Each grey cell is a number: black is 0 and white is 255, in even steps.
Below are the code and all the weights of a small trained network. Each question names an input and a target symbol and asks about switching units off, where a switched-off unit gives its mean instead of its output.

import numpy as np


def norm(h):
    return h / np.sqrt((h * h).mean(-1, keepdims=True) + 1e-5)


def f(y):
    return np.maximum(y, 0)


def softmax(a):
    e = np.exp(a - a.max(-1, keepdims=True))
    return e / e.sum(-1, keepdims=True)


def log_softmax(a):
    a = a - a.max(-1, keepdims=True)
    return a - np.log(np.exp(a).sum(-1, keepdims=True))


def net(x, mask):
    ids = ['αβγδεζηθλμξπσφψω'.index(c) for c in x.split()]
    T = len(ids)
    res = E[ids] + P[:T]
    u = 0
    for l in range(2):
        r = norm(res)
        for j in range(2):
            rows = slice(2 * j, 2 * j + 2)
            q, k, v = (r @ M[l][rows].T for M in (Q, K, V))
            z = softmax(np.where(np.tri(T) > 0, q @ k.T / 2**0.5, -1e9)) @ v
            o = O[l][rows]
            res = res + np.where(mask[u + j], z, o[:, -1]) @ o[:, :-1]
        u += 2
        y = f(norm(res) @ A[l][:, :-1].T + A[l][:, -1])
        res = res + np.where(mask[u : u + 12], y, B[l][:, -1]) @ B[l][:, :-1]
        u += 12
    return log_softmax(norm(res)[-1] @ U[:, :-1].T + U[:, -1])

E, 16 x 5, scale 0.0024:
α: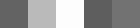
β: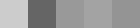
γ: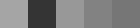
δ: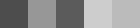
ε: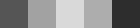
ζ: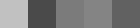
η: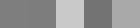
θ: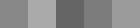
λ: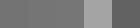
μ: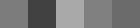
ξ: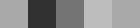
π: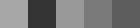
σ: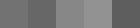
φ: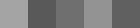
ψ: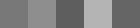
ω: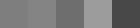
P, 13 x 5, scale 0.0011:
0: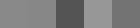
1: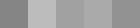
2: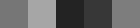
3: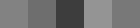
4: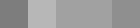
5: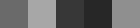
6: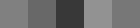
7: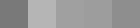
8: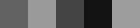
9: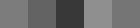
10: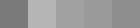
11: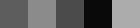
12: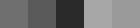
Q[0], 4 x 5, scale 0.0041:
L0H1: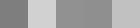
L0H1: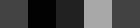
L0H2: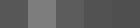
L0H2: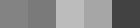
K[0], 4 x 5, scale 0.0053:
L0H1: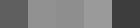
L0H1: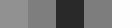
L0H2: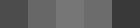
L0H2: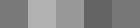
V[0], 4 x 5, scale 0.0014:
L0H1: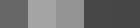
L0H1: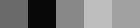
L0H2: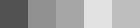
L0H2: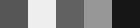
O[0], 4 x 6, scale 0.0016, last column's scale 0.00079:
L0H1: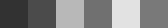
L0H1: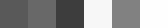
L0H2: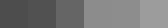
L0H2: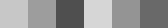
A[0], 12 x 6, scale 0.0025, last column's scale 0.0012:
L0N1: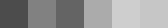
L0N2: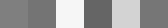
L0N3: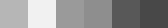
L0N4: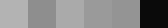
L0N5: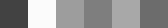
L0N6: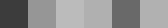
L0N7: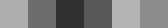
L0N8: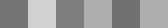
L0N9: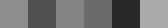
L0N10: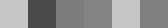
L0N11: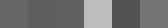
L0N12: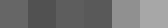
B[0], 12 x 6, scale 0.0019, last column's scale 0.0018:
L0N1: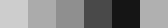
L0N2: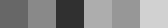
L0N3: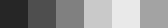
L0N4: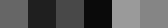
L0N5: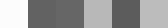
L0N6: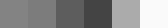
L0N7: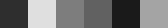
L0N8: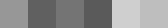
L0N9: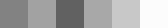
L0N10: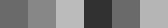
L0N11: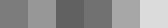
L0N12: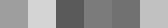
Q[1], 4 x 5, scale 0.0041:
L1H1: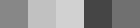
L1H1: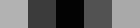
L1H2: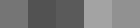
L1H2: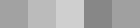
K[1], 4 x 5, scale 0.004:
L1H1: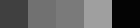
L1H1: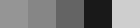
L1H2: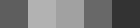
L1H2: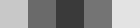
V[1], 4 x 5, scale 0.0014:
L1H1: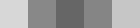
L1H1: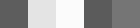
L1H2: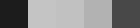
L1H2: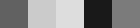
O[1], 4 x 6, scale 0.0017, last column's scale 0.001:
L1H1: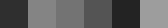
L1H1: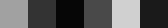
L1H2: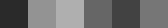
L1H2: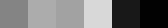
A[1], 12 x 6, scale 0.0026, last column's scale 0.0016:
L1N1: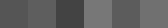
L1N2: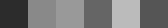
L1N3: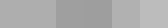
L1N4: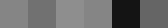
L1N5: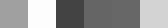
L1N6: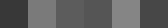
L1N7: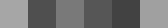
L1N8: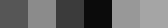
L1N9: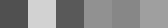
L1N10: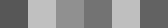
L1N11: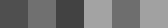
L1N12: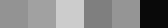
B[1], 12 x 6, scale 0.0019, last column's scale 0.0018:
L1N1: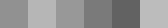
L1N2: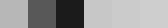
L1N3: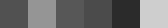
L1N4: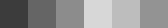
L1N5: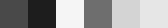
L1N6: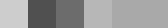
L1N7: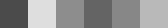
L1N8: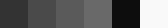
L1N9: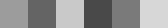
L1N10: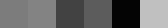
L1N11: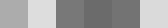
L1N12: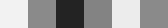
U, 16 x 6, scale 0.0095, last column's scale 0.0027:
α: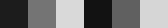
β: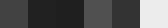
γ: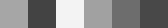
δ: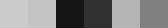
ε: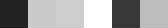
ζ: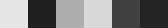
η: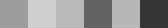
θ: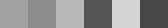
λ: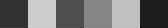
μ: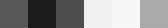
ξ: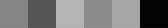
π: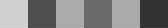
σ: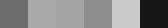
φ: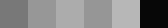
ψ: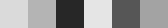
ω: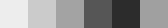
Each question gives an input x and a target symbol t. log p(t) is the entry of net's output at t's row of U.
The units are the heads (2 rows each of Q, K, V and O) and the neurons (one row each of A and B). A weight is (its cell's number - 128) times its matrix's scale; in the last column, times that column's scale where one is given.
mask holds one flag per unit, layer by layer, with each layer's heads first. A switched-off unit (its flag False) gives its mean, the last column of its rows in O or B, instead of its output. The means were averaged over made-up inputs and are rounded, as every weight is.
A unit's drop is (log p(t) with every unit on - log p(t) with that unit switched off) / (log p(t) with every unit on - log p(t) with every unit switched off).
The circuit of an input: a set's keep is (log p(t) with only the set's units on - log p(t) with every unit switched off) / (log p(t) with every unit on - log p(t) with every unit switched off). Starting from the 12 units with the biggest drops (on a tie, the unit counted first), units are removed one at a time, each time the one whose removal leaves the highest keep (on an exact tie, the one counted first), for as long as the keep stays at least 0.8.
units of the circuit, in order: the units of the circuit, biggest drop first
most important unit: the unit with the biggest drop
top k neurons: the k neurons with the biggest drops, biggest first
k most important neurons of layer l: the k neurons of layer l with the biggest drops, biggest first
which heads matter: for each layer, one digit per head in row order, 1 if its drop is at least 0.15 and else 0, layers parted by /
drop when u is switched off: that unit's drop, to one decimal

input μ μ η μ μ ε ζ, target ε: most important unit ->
L0N7
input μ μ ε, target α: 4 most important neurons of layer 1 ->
L1N9; L1N10; L1N8; L1N5
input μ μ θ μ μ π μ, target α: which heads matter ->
11 / 10
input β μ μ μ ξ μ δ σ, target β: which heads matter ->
00 / 00
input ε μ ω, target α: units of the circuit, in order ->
L1N5; L1N9; L1N2
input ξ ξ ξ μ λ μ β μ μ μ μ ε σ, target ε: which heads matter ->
00 / 10
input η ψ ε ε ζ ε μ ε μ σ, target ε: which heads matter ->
00 / 01
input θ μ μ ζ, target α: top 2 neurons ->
L0N10; L1N2
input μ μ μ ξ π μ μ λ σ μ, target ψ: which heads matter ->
10 / 11
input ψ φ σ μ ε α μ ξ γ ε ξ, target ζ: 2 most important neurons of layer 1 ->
L1N5; L1N8
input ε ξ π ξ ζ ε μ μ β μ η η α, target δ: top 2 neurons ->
L0N5; L1N12
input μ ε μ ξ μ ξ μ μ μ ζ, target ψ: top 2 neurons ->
L0N6; L1N8
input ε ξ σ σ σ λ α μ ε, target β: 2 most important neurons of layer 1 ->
L1N10; L1N2
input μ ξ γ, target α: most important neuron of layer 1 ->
L1N5
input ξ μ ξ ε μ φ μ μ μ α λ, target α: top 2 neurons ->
L0N1; L1N5
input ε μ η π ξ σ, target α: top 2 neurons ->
L1N5; L1N9
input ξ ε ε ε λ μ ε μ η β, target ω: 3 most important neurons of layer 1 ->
L1N5; L1N7; L1N8
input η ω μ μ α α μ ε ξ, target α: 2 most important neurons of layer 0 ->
L0N7; L0N1
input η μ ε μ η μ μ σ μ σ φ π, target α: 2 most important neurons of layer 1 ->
L1N7; L1N2
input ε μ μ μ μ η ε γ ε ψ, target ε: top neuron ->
L1N5
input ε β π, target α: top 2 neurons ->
L1N5; L1N7
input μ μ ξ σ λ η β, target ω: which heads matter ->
00 / 11
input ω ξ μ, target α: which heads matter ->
10 / 10
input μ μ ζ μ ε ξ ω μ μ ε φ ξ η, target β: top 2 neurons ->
L0N2; L0N1
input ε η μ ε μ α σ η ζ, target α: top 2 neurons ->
L1N5; L0N7
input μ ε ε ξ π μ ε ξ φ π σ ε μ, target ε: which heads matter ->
00 / 01
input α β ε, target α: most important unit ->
L1H2
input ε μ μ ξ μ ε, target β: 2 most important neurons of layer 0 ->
L0N8; L0N6
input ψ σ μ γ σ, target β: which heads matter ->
00 / 01
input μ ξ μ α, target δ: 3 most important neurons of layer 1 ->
L1N12; L1N2; L1N10
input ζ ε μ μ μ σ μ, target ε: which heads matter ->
00 / 10
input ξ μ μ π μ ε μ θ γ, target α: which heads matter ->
00 / 00
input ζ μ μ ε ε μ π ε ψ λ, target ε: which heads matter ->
00 / 01
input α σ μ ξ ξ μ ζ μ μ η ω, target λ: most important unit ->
L0N3
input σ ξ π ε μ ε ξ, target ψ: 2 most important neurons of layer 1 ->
L1N5; L1N8
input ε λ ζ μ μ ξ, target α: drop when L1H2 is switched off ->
0.0
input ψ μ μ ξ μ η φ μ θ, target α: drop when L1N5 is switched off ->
0.4
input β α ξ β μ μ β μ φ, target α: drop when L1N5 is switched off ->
0.4
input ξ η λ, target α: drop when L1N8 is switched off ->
-0.1
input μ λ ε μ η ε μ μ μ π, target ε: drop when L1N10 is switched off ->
0.1
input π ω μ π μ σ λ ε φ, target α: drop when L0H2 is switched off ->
0.0
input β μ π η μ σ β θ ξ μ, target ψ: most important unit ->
L1N5
